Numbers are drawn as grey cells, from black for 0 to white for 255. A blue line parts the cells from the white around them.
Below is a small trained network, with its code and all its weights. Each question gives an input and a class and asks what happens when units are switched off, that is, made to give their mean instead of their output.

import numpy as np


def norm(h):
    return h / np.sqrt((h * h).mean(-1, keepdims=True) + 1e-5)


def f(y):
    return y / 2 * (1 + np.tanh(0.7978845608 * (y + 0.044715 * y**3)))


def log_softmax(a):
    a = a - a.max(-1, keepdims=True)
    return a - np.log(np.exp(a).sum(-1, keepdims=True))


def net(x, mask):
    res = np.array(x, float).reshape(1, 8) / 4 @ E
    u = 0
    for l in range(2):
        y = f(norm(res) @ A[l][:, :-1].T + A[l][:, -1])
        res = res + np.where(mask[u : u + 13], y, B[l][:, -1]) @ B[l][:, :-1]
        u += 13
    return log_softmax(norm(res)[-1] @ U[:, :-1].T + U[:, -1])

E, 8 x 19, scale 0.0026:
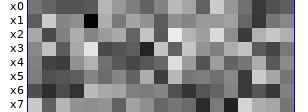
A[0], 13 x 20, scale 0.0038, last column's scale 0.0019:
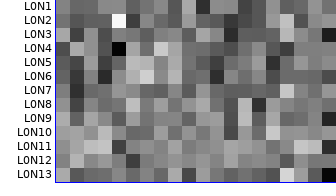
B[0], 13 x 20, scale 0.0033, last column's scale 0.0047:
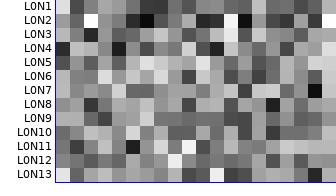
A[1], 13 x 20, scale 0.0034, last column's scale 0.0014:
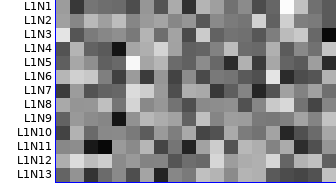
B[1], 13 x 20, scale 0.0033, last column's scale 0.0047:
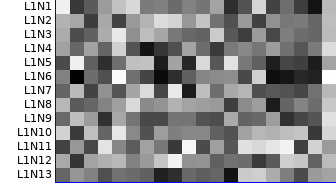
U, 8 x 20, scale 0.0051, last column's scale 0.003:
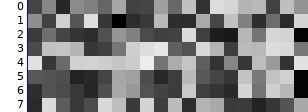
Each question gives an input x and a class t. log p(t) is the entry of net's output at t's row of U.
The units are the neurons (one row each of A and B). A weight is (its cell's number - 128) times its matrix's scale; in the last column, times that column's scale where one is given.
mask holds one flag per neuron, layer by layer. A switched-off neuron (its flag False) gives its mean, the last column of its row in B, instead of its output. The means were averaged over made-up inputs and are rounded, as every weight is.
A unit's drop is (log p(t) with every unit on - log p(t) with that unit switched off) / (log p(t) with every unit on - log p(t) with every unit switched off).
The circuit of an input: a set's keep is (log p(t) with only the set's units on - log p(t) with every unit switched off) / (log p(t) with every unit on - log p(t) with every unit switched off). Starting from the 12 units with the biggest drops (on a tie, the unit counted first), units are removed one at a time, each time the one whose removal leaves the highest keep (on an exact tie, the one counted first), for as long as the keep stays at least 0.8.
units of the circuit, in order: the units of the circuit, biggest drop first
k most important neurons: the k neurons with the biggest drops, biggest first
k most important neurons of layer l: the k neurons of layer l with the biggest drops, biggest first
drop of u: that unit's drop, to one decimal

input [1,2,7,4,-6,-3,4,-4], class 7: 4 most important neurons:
L0N2, L0N7, L1N7, L0N5
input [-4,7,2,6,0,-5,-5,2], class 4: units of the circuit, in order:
L1N12
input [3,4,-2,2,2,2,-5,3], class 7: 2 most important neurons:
L0N2, L0N7
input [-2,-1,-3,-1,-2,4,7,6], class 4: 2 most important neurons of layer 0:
L0N6, L0N5
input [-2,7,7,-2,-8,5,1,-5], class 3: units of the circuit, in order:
L0N11, L0N4
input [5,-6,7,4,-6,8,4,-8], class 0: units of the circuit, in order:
L1N11, L1N13, L0N2
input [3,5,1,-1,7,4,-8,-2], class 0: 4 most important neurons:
L0N2, L0N6, L1N13, L1N11
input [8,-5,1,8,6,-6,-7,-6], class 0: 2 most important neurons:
L0N2, L0N4
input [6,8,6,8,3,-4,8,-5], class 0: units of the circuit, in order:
L1N11, L0N2
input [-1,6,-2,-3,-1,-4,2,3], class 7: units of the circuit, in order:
L0N2, L1N5
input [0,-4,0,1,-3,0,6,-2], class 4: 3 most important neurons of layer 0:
L0N6, L0N5, L0N4
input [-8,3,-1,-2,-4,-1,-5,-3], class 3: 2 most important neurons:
L0N11, L0N2
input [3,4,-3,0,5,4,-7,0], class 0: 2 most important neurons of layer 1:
L1N11, L1N6
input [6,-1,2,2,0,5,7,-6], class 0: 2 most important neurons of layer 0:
L0N4, L0N10
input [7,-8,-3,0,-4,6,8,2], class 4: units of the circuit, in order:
L0N6
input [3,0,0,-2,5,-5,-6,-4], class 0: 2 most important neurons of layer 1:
L1N13, L1N5
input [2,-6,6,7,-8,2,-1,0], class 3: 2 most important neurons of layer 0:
L0N6, L0N13
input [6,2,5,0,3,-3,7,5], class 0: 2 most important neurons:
L1N11, L0N8
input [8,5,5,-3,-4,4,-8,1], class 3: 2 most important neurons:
L0N11, L1N6
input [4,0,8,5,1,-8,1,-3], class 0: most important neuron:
L0N2
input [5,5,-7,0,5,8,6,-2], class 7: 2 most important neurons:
L0N5, L0N6
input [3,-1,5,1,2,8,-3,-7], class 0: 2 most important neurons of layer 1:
L1N11, L1N13
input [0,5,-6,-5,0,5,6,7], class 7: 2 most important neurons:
L0N4, L0N5
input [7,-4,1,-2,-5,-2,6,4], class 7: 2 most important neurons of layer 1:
L1N5, L1N7
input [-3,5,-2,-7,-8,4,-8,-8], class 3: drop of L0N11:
0.2
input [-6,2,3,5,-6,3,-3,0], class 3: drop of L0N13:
0.1
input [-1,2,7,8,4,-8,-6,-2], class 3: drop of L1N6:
0.3
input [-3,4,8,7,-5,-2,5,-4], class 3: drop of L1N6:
0.5
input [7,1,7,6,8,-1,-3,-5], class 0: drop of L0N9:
0.0
